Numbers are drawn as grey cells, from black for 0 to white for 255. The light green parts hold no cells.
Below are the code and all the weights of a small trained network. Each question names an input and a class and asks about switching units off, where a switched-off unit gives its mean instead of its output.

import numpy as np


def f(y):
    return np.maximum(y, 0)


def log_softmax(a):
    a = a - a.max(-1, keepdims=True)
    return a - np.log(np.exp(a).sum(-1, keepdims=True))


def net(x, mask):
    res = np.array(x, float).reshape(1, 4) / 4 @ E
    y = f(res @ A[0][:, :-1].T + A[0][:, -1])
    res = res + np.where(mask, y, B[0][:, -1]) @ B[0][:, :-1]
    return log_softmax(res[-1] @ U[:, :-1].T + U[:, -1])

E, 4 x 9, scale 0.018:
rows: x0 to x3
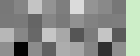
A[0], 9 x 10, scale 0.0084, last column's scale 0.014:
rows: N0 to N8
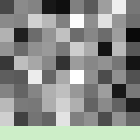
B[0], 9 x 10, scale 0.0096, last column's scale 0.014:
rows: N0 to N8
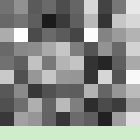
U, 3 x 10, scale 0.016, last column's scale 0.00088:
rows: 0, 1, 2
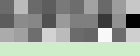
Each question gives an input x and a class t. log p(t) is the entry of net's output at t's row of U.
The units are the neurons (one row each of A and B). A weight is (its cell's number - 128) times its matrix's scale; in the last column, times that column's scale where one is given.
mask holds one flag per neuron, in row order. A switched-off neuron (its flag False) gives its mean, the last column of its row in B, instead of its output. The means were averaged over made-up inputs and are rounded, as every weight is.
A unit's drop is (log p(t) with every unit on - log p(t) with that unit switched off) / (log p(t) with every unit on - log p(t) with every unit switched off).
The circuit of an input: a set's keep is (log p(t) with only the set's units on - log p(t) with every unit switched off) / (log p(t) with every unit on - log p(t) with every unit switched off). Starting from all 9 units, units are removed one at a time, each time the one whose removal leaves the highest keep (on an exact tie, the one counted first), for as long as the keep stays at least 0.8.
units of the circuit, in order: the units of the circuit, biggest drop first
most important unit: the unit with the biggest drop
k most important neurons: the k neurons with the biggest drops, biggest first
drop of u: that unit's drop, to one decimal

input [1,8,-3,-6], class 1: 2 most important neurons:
[N4, N2]
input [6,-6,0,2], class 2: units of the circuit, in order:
[N5]
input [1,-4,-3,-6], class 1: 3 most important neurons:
[N4, N2, N6]
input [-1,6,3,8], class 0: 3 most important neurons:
[N2, N4, N6]
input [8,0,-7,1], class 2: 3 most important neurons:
[N5, N3, N8]
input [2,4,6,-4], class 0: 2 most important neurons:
[N5, N1]
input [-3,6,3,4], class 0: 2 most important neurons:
[N2, N4]
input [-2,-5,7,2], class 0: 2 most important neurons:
[N5, N6]
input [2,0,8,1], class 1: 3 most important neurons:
[N7, N2, N0]
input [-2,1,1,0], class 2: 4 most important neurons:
[N1, N8, N0, N6]
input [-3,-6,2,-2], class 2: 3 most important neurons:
[N1, N8, N0]
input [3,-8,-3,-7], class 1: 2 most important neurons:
[N4, N2]
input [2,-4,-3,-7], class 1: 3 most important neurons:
[N4, N2, N6]
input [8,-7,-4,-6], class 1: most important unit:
N4
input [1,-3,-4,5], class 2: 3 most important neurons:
[N5, N1, N3]
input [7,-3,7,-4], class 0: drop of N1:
0.1
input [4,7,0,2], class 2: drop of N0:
0.2
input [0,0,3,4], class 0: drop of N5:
0.1
